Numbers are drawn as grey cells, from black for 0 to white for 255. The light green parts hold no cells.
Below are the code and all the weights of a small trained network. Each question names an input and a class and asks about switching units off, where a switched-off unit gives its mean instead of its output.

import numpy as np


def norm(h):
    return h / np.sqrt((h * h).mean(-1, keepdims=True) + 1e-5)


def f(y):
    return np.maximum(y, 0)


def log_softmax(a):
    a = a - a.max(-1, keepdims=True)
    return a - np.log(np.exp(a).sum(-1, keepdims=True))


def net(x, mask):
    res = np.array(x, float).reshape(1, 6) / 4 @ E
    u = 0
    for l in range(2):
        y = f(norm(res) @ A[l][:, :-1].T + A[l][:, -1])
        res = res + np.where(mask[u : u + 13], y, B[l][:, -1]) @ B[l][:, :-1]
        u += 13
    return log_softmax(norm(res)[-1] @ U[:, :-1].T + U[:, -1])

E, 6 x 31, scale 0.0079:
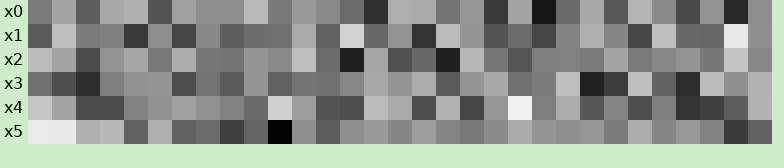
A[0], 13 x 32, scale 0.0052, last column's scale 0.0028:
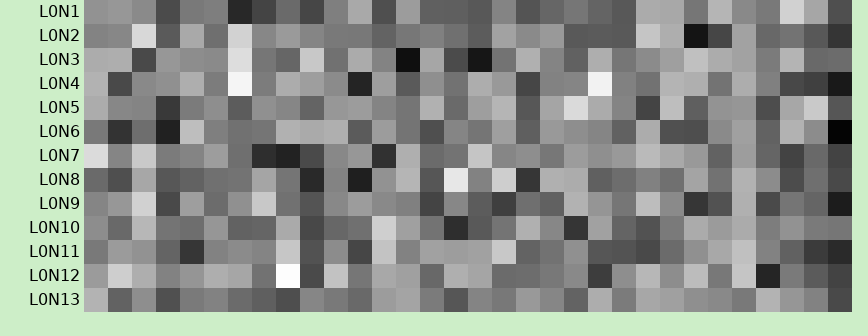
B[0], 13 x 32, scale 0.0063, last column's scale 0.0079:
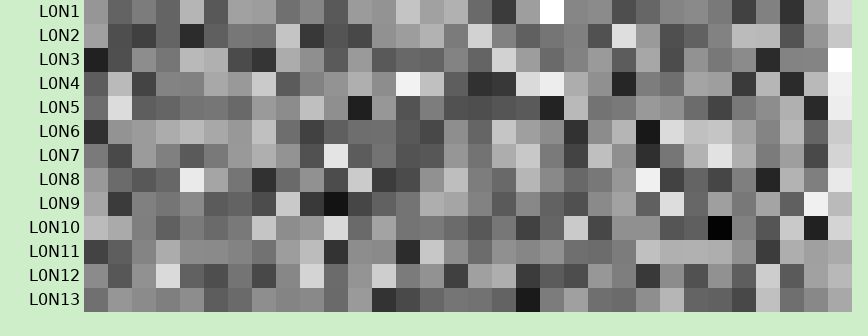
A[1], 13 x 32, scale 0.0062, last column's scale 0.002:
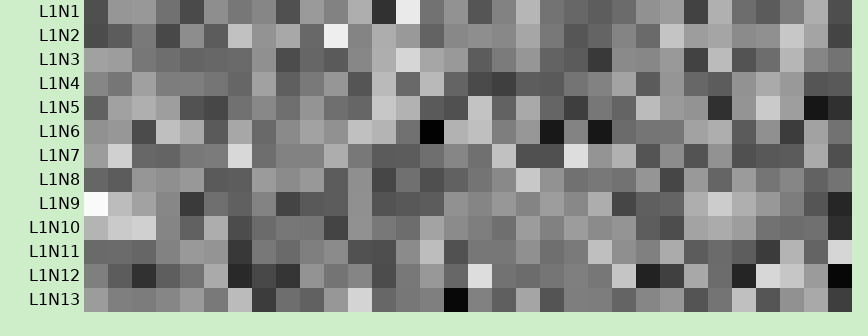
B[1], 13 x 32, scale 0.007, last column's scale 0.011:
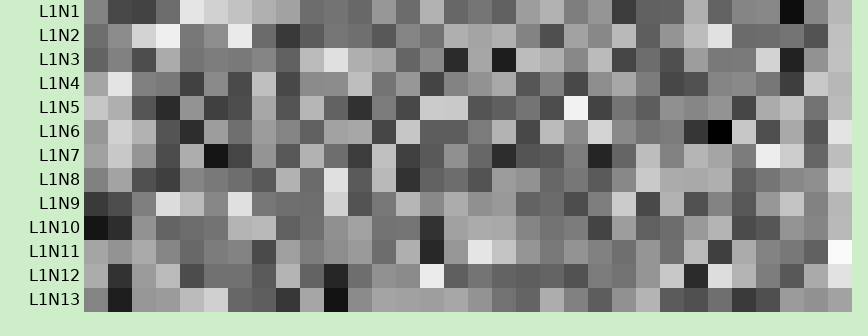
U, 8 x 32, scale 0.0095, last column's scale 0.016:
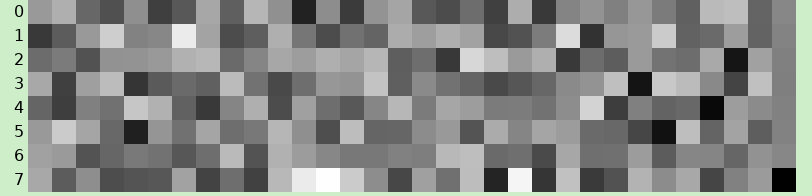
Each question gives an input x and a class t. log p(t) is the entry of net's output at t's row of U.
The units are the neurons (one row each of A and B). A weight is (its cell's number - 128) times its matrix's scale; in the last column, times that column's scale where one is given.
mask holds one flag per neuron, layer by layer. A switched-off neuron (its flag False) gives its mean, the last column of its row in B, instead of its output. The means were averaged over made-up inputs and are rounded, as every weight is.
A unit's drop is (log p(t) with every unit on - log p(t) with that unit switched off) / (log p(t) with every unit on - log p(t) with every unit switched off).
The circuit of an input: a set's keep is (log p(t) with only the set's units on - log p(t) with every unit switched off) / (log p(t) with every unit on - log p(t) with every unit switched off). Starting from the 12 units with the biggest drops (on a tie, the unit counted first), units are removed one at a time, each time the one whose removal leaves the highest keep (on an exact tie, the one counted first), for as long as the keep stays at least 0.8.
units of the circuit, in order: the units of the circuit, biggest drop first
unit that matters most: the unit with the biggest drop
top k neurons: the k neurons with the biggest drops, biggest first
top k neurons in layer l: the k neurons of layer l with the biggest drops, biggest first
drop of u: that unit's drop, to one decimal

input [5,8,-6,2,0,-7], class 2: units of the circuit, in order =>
L1N1
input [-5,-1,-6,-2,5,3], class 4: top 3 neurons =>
L0N8, L0N11, L1N6
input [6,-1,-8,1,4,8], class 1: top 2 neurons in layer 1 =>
L1N9, L1N10
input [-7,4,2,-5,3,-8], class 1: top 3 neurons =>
L1N2, L0N6, L1N6
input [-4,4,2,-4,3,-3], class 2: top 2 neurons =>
L0N1, L1N3
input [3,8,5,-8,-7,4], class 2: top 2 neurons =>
L0N1, L1N3
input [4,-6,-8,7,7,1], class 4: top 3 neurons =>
L0N8, L1N5, L0N10
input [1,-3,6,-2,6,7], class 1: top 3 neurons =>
L0N7, L1N9, L1N10
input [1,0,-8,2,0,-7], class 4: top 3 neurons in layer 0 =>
L0N8, L0N7, L0N11
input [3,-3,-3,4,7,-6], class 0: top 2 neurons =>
L1N7, L0N7
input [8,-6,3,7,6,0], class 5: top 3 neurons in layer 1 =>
L1N6, L1N5, L1N8
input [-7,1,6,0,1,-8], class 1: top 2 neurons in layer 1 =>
L1N2, L1N6
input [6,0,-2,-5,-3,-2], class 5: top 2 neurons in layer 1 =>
L1N6, L1N12
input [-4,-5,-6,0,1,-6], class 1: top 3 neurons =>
L0N6, L0N3, L1N2
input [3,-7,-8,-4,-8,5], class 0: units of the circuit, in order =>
L1N5
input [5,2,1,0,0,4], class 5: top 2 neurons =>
L1N6, L0N6
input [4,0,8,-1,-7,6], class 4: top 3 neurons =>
L0N3, L1N13, L0N5
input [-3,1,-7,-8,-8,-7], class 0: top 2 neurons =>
L1N5, L0N10
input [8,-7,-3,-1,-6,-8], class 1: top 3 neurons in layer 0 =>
L0N6, L0N5, L0N10
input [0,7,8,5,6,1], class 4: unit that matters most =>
L0N3
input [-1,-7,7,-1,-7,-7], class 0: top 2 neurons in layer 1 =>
L1N5, L1N8
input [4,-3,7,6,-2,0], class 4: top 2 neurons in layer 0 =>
L0N3, L0N2
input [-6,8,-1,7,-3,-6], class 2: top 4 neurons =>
L1N3, L0N1, L1N1, L0N7
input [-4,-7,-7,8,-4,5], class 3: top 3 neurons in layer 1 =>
L1N12, L1N3, L1N1
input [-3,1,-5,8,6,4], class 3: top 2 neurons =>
L1N12, L0N10
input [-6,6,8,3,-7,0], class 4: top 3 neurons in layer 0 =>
L0N3, L0N5, L0N4
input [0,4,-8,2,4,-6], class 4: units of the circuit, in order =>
L0N8
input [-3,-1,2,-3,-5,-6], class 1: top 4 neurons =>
L1N2, L0N6, L0N5, L1N7
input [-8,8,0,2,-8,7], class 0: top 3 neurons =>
L1N5, L0N10, L0N4
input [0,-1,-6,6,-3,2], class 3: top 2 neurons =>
L1N12, L0N3
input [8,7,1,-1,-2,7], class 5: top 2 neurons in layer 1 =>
L1N6, L1N2
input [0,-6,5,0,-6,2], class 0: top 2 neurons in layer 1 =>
L1N5, L1N8
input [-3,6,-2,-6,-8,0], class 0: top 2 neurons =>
L1N5, L0N10
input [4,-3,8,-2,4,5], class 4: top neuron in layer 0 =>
L0N3
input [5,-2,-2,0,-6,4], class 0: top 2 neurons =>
L1N5, L1N8
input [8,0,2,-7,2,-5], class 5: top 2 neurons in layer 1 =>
L1N6, L1N12
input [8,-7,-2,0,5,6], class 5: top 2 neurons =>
L1N6, L0N1
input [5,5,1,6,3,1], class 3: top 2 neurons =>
L1N12, L0N4
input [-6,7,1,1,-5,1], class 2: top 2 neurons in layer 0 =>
L0N1, L0N5
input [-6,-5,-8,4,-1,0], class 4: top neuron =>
L0N8
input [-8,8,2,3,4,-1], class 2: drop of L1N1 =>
0.2
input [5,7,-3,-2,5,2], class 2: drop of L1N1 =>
0.1
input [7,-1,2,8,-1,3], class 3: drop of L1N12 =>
1.7
